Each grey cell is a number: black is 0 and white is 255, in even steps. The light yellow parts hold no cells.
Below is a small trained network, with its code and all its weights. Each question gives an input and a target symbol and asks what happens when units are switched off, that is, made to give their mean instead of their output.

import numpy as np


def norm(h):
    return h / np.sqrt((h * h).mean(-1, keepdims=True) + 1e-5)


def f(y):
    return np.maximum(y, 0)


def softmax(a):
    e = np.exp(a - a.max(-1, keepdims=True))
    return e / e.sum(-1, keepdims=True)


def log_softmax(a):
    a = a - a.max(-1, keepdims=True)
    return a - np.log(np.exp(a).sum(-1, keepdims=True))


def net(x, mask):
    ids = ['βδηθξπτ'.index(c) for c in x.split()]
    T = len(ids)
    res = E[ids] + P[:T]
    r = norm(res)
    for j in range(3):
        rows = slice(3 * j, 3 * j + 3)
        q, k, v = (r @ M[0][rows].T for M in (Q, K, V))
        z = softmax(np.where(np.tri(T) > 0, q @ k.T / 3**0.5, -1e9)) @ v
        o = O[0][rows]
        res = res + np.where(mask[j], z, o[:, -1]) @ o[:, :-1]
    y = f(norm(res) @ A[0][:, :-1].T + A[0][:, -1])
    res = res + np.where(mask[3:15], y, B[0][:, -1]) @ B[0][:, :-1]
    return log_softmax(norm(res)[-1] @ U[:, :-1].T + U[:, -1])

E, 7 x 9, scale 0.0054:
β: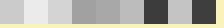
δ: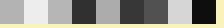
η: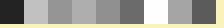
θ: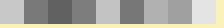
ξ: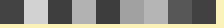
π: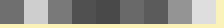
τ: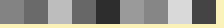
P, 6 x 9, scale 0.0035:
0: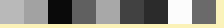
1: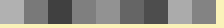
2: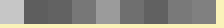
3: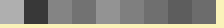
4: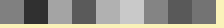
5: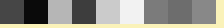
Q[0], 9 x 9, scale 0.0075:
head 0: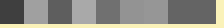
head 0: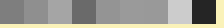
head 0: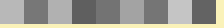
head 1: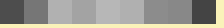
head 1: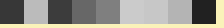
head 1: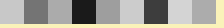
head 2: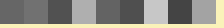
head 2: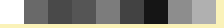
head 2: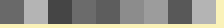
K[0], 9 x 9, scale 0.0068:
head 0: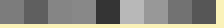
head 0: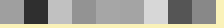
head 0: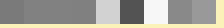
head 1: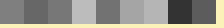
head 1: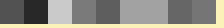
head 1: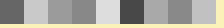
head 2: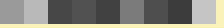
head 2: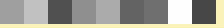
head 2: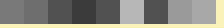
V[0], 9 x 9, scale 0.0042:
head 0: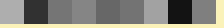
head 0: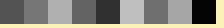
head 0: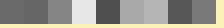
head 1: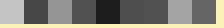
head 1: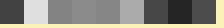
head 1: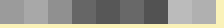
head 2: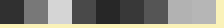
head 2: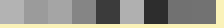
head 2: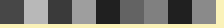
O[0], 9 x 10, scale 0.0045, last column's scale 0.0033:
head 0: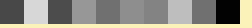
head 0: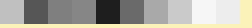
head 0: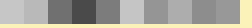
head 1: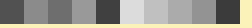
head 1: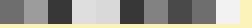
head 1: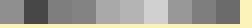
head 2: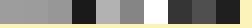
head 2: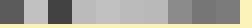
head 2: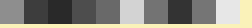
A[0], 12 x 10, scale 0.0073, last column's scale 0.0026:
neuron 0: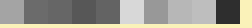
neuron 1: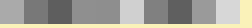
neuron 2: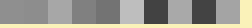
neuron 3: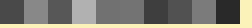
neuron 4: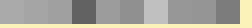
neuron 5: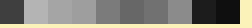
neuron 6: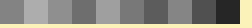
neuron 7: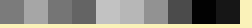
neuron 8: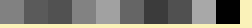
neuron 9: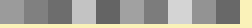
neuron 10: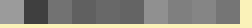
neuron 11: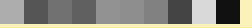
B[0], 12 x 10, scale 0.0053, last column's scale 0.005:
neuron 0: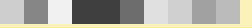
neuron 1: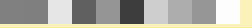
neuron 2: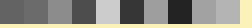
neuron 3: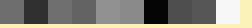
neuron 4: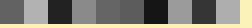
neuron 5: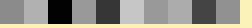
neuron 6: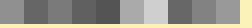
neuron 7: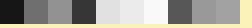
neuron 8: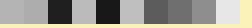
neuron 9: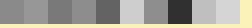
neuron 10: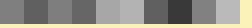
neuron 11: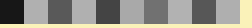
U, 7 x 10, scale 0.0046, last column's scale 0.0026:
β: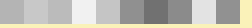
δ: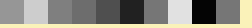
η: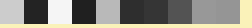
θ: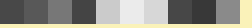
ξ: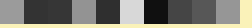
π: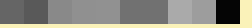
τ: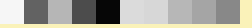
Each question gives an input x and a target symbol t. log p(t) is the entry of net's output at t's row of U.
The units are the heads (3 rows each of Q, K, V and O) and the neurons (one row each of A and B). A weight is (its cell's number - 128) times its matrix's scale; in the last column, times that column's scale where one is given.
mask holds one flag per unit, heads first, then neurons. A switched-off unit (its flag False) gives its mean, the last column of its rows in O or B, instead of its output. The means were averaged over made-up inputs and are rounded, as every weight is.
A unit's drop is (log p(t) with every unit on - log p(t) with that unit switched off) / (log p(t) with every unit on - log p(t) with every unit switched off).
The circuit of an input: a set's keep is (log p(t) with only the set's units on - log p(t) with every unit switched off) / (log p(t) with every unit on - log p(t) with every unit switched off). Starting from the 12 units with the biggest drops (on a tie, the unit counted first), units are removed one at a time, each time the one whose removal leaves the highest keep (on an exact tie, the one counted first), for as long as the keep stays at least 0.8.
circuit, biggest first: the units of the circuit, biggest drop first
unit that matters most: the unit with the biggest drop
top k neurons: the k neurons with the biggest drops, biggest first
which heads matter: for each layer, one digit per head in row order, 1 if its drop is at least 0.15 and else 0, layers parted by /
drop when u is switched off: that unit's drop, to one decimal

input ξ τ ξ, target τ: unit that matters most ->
head 1
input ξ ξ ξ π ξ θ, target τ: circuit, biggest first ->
neuron 0; head 1
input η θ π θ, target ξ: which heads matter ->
101
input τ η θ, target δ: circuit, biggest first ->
head 2; neuron 4; neuron 11
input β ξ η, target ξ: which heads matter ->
001
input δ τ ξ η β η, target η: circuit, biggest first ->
head 2; head 1
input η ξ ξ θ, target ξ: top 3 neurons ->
neuron 11; neuron 10; neuron 8
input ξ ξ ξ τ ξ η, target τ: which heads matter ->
100
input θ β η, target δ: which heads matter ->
101
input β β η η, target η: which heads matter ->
001
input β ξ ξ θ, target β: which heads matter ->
101
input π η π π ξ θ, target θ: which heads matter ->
111
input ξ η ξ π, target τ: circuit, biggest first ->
head 1; neuron 0
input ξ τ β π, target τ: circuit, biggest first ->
head 1
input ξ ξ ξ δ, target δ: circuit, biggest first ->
head 2; neuron 5
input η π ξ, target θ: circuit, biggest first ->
head 2; neuron 7
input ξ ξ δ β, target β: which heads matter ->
001
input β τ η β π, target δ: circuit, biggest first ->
head 2; neuron 4
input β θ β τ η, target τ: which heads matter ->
010
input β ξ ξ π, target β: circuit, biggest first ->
head 2
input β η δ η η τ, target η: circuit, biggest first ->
head 1; neuron 2
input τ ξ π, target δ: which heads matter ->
111
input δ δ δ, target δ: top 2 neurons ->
neuron 5; neuron 3
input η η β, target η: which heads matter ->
000
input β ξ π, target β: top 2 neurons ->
neuron 3; neuron 8
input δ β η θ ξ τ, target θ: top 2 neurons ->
neuron 5; neuron 7
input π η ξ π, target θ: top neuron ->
neuron 11
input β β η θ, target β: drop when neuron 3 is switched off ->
0.2
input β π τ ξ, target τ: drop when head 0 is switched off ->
0.1
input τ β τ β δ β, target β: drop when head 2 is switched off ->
0.9
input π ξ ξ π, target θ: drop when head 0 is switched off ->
0.8
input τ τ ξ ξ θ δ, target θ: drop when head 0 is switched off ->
1.0
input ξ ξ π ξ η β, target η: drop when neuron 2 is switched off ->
0.2
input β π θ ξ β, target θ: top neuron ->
neuron 7
